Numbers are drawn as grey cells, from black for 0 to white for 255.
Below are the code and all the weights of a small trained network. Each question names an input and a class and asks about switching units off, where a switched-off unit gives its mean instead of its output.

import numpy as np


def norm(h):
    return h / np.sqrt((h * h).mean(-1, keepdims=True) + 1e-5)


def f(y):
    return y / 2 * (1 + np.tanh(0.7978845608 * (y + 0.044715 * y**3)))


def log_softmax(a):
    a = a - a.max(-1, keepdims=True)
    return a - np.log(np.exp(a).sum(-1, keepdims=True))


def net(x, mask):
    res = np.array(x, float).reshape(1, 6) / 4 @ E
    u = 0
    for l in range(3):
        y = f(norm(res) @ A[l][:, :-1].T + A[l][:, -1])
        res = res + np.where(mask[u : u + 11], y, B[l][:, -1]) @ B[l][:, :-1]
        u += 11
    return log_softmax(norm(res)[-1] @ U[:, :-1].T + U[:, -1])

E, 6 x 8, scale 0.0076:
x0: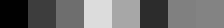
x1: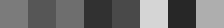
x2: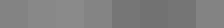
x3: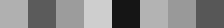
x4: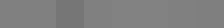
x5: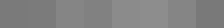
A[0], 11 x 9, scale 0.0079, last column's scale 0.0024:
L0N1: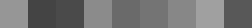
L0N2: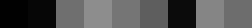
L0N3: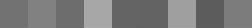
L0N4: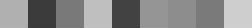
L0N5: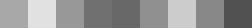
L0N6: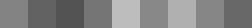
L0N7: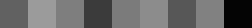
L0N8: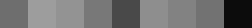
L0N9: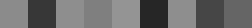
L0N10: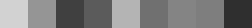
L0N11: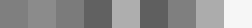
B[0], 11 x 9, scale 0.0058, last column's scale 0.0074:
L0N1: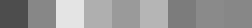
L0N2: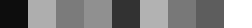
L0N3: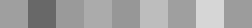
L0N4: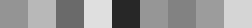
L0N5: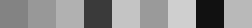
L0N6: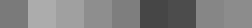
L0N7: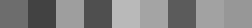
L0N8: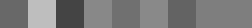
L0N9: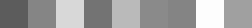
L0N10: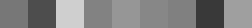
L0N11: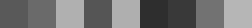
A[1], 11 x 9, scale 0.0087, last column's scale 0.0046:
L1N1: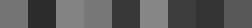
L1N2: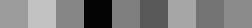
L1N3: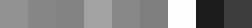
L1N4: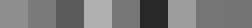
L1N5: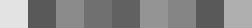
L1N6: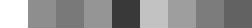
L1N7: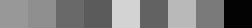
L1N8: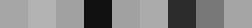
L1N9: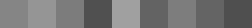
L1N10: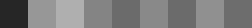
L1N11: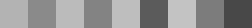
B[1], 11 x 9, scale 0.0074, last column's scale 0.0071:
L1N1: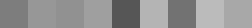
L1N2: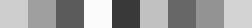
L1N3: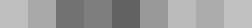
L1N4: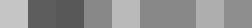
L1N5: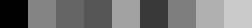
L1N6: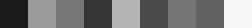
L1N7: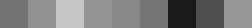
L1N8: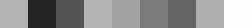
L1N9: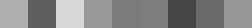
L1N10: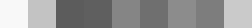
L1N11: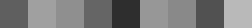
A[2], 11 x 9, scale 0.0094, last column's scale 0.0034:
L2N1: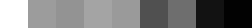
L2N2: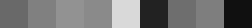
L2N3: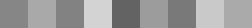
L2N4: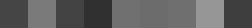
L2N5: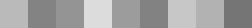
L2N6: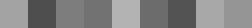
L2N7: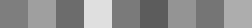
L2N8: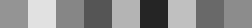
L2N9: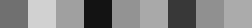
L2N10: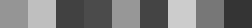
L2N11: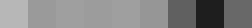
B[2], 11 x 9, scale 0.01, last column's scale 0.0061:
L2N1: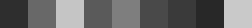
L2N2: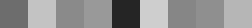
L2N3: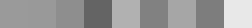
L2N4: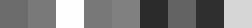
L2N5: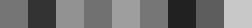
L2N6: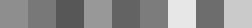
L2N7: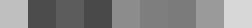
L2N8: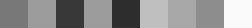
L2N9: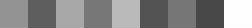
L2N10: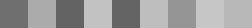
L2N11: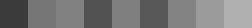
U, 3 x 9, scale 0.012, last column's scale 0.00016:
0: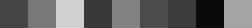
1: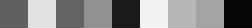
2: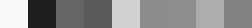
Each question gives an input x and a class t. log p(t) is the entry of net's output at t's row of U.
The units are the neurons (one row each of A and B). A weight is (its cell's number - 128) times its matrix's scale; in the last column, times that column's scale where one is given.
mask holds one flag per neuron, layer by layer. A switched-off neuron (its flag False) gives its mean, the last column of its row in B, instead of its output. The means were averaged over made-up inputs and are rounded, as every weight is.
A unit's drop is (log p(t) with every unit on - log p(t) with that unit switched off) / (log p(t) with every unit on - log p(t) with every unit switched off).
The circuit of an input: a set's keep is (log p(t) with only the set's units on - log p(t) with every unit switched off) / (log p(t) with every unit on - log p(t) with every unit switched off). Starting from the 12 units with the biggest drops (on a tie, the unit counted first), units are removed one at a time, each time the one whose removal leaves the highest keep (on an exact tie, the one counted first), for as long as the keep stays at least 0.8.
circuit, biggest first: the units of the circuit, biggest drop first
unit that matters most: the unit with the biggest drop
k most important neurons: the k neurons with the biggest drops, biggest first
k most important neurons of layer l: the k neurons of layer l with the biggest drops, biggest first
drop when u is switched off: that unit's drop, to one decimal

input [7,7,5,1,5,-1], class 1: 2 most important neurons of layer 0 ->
[L0N11; L0N5]
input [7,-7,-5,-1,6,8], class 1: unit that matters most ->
L2N2
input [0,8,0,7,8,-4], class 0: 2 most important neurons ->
[L1N6; L1N2]
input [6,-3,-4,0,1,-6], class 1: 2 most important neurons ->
[L1N2; L1N8]
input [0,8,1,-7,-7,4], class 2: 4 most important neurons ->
[L1N8; L1N6; L1N5; L2N1]
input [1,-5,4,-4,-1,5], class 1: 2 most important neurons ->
[L2N2; L2N8]
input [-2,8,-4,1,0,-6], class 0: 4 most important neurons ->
[L2N4; L1N2; L0N11; L0N9]
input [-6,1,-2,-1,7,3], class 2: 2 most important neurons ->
[L1N8; L1N5]
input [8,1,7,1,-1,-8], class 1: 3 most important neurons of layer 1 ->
[L1N8; L1N6; L1N5]
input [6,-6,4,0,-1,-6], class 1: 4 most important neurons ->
[L1N2; L2N2; L1N8; L0N4]
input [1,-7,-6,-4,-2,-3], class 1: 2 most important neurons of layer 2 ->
[L2N2; L2N8]
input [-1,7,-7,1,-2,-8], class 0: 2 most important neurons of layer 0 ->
[L0N11; L0N9]
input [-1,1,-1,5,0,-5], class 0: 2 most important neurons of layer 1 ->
[L1N6; L1N10]
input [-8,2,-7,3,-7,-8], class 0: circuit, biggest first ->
[L1N6]
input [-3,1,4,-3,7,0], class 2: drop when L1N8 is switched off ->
1.0
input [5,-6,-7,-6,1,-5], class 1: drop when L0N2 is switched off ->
0.0
